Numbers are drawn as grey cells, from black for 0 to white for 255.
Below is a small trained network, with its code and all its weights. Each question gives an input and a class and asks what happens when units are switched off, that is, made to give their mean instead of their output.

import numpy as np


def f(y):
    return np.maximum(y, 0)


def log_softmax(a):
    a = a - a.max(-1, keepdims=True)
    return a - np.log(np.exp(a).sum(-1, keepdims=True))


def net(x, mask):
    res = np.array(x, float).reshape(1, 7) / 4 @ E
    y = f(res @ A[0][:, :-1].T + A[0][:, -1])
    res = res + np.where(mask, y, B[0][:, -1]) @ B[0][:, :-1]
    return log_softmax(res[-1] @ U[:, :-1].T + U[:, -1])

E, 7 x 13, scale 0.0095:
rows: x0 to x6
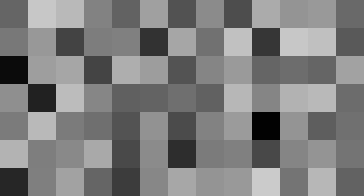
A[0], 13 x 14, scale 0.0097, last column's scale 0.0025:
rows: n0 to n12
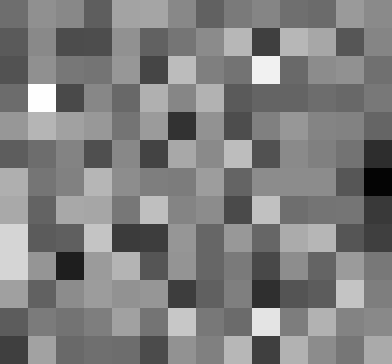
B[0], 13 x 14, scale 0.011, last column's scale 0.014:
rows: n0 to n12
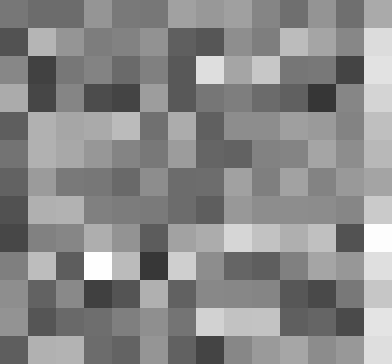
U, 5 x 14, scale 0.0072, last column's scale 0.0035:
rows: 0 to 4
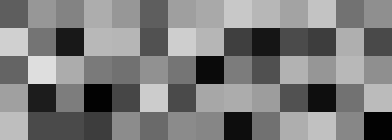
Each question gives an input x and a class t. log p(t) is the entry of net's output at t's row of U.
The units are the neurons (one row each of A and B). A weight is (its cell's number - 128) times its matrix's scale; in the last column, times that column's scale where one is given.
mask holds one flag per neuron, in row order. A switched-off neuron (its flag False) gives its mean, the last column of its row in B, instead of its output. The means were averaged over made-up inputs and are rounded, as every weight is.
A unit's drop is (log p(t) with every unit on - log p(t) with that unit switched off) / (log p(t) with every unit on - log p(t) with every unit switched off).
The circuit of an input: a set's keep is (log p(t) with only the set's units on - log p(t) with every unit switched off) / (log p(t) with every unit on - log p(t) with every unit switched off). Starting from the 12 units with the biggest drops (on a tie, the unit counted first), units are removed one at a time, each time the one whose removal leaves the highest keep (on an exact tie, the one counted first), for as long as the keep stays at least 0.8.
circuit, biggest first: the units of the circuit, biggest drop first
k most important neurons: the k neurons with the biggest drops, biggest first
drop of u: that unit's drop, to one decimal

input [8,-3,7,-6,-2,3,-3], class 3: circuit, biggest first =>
[n3]
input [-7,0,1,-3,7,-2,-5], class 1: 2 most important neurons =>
[n9; n7]
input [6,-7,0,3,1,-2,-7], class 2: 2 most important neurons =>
[n4; n11]
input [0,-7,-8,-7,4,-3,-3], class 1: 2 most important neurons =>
[n9; n12]
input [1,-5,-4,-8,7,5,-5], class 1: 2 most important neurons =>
[n9; n4]
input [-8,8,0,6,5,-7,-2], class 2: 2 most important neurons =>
[n12; n1]
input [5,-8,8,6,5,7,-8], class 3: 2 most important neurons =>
[n10; n9]
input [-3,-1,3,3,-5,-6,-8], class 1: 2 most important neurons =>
[n8; n9]
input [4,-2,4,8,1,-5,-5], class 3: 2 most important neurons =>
[n9; n8]
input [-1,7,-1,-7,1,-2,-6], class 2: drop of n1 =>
1.1
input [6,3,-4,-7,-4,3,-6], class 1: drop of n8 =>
0.0
